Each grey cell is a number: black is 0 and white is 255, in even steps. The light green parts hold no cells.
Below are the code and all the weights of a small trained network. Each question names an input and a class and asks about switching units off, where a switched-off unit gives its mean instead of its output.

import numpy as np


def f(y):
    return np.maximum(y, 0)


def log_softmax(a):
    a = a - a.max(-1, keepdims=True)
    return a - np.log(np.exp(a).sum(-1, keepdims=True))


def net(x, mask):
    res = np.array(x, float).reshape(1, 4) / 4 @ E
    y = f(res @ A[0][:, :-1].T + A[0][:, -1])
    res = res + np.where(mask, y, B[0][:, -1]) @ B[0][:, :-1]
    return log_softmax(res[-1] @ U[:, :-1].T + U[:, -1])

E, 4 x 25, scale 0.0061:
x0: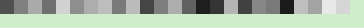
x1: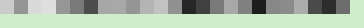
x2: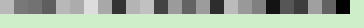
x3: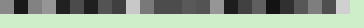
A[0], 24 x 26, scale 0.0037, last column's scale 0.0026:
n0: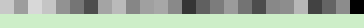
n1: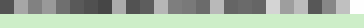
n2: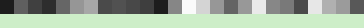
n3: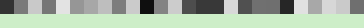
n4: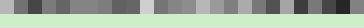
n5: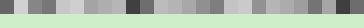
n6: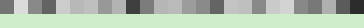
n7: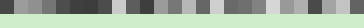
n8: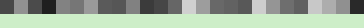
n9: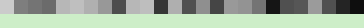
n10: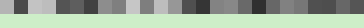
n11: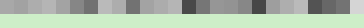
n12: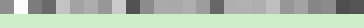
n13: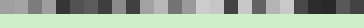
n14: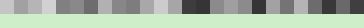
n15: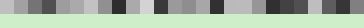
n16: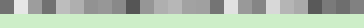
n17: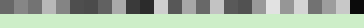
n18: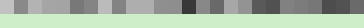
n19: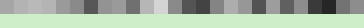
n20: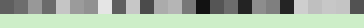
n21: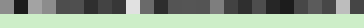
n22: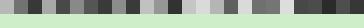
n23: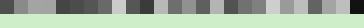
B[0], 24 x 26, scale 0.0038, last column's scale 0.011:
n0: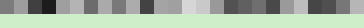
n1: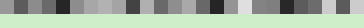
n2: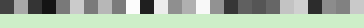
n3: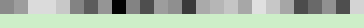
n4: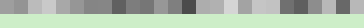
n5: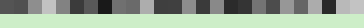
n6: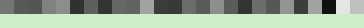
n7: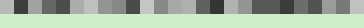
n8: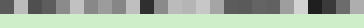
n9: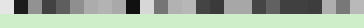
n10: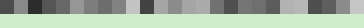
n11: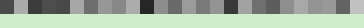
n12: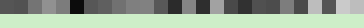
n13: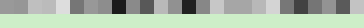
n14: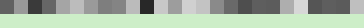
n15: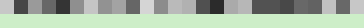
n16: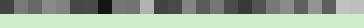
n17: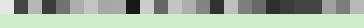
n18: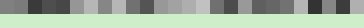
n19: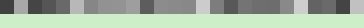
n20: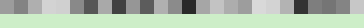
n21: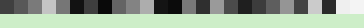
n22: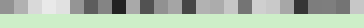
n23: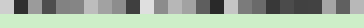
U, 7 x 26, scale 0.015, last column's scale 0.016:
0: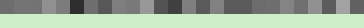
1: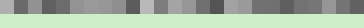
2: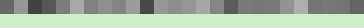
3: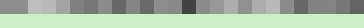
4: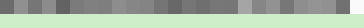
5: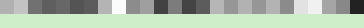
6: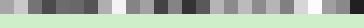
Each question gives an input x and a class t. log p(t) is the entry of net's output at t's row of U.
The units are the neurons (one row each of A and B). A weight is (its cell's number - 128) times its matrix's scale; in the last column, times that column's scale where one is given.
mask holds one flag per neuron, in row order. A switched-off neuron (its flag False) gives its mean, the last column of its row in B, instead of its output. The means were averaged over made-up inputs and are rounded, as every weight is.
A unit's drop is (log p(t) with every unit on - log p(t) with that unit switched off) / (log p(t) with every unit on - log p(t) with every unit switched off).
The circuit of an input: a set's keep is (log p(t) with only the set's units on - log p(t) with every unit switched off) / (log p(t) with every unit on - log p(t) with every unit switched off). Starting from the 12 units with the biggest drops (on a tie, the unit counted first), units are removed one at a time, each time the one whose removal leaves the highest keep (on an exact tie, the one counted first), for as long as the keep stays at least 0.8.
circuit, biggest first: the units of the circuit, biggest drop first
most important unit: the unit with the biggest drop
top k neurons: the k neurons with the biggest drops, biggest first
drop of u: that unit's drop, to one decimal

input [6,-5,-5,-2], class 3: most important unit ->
n3
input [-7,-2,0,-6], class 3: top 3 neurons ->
[n22 n13 n21]
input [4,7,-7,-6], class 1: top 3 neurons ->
[n17 n23 n1]
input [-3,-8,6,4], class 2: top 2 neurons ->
[n2 n8]
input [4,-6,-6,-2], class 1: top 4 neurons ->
[n17 n7 n23 n1]
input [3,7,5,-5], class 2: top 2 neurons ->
[n21 n14]
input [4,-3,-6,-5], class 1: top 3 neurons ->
[n21 n17 n7]
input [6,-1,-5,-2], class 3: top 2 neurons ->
[n3 n20]
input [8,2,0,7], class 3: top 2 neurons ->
[n3 n20]
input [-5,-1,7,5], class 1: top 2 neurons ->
[n9 n15]
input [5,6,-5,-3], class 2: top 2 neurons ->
[n14 n0]
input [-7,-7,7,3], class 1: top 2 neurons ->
[n15 n9]
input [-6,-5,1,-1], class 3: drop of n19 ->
0.1
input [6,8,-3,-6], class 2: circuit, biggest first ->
[n14]
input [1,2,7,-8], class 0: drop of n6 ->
0.2
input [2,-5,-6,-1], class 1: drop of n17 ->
0.1
